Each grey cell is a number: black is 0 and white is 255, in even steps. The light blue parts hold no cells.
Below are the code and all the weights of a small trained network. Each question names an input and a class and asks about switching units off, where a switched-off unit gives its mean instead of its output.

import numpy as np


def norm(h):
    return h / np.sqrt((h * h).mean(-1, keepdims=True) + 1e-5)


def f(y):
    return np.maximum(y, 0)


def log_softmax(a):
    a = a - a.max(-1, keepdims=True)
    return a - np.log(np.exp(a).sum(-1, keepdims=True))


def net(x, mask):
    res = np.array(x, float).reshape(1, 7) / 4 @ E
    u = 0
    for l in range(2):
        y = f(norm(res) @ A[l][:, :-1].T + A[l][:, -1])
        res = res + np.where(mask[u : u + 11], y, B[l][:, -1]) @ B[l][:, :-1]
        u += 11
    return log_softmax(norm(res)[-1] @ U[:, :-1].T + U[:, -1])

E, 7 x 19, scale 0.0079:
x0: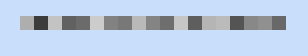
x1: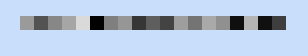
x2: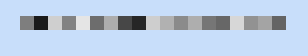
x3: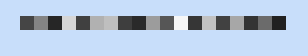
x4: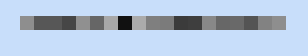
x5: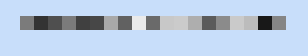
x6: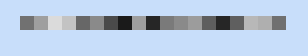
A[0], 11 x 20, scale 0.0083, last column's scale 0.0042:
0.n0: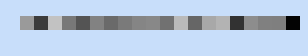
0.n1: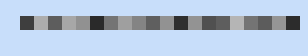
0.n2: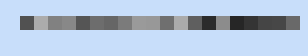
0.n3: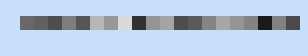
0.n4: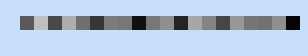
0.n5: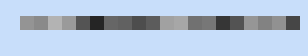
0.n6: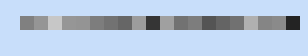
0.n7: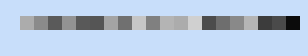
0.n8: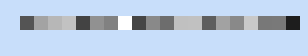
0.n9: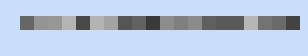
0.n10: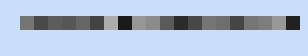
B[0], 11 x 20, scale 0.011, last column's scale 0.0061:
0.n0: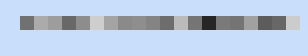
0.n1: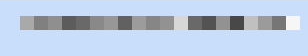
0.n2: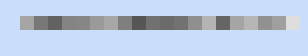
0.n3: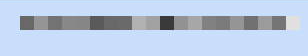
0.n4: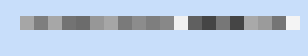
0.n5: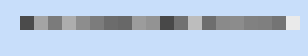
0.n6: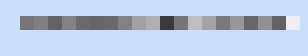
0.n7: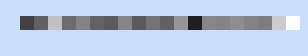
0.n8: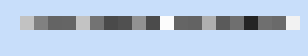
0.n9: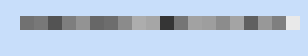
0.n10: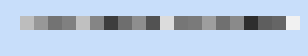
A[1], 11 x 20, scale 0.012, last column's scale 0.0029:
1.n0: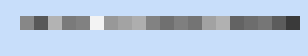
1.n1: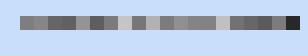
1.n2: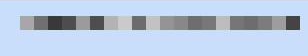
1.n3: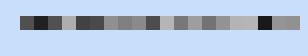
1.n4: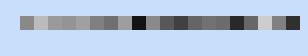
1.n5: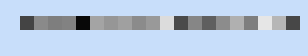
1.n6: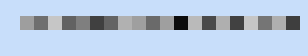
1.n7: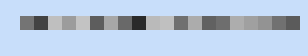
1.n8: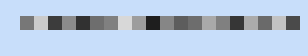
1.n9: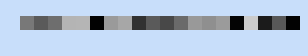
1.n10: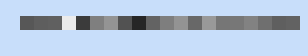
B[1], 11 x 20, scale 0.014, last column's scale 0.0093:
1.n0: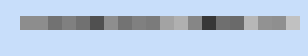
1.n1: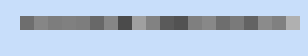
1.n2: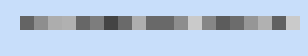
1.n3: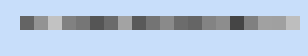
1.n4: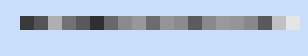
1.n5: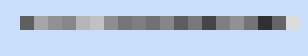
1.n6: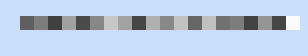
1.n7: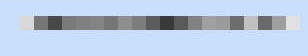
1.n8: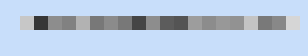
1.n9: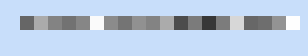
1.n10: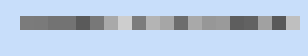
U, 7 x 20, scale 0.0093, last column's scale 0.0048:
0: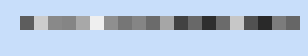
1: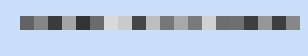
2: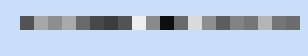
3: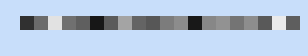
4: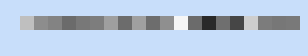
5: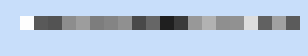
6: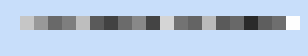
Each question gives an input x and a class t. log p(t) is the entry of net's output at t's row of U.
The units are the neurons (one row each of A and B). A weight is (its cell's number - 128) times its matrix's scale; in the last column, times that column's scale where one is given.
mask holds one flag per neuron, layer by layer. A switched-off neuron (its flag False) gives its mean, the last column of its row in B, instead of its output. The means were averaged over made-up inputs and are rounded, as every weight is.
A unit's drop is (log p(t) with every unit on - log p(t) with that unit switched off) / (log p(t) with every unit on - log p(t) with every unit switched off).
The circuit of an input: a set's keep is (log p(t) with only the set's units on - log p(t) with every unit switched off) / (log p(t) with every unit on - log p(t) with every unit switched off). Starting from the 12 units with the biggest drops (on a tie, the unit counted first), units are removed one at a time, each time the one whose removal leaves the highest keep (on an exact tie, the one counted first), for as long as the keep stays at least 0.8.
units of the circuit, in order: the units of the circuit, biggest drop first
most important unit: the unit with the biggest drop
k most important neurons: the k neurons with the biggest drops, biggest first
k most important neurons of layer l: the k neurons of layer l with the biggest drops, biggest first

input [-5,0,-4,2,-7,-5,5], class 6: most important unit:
0.n8
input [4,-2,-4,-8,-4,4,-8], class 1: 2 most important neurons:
(1.n6; 0.n9)
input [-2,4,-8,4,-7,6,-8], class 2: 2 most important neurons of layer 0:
(0.n3; 0.n10)
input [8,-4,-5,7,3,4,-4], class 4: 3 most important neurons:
(1.n0; 1.n6; 0.n0)
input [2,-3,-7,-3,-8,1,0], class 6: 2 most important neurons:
(0.n8; 1.n7)
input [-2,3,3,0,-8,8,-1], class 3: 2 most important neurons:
(0.n7; 1.n3)
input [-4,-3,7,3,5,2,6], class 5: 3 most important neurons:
(1.n7; 0.n3; 1.n2)
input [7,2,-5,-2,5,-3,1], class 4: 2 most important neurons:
(0.n0; 1.n0)
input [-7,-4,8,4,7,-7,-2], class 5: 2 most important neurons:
(1.n7; 0.n7)
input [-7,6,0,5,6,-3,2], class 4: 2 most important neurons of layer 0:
(0.n4; 0.n1)
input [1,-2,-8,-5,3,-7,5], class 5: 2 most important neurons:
(1.n8; 0.n7)
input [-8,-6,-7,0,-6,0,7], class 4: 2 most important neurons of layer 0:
(0.n1; 0.n4)
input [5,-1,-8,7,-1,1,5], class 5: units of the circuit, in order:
(1.n8; 0.n2)
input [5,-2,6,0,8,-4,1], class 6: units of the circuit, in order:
(0.n10)
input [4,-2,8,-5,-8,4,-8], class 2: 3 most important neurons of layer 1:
(1.n2; 1.n1; 1.n8)
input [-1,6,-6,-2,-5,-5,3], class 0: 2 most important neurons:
(1.n9; 1.n7)
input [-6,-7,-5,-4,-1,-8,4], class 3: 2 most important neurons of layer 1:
(1.n4; 1.n9)
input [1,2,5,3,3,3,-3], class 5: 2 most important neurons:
(1.n7; 0.n9)
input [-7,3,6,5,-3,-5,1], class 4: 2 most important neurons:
(0.n4; 1.n6)
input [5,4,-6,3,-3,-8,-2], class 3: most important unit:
1.n4
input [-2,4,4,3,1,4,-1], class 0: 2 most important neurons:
(1.n9; 1.n4)
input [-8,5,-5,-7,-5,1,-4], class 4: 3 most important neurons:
(0.n1; 0.n4; 1.n10)
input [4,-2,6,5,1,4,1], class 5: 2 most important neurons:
(1.n7; 1.n6)
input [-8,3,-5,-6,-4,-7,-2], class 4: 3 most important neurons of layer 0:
(0.n1; 0.n4; 0.n7)
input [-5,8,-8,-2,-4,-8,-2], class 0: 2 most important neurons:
(1.n9; 0.n7)
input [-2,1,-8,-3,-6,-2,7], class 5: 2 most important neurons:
(1.n8; 0.n2)
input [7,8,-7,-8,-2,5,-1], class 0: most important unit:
1.n9
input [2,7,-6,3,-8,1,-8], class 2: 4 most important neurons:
(0.n3; 1.n2; 1.n1; 1.n5)
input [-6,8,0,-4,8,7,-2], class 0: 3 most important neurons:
(1.n9; 0.n8; 1.n4)
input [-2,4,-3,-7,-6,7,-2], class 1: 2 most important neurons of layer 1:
(1.n6; 1.n4)
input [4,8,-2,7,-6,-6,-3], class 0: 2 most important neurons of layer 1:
(1.n9; 1.n6)
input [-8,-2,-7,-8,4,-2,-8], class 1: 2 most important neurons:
(1.n6; 0.n9)
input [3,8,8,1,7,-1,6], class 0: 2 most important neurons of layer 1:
(1.n9; 1.n8)
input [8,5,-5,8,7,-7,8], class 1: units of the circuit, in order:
(1.n10)
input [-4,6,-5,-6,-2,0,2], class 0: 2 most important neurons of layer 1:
(1.n9; 1.n10)
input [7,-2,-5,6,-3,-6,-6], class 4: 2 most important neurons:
(1.n0; 1.n6)
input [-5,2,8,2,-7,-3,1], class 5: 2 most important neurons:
(1.n7; 0.n10)
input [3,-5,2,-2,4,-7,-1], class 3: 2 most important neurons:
(1.n4; 1.n9)
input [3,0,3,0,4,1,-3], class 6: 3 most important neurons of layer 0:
(0.n10; 0.n4; 0.n1)
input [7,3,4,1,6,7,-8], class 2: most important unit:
1.n2
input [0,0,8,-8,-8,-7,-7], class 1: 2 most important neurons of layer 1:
(1.n6; 1.n8)
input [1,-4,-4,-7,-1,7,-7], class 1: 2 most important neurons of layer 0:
(0.n9; 0.n6)
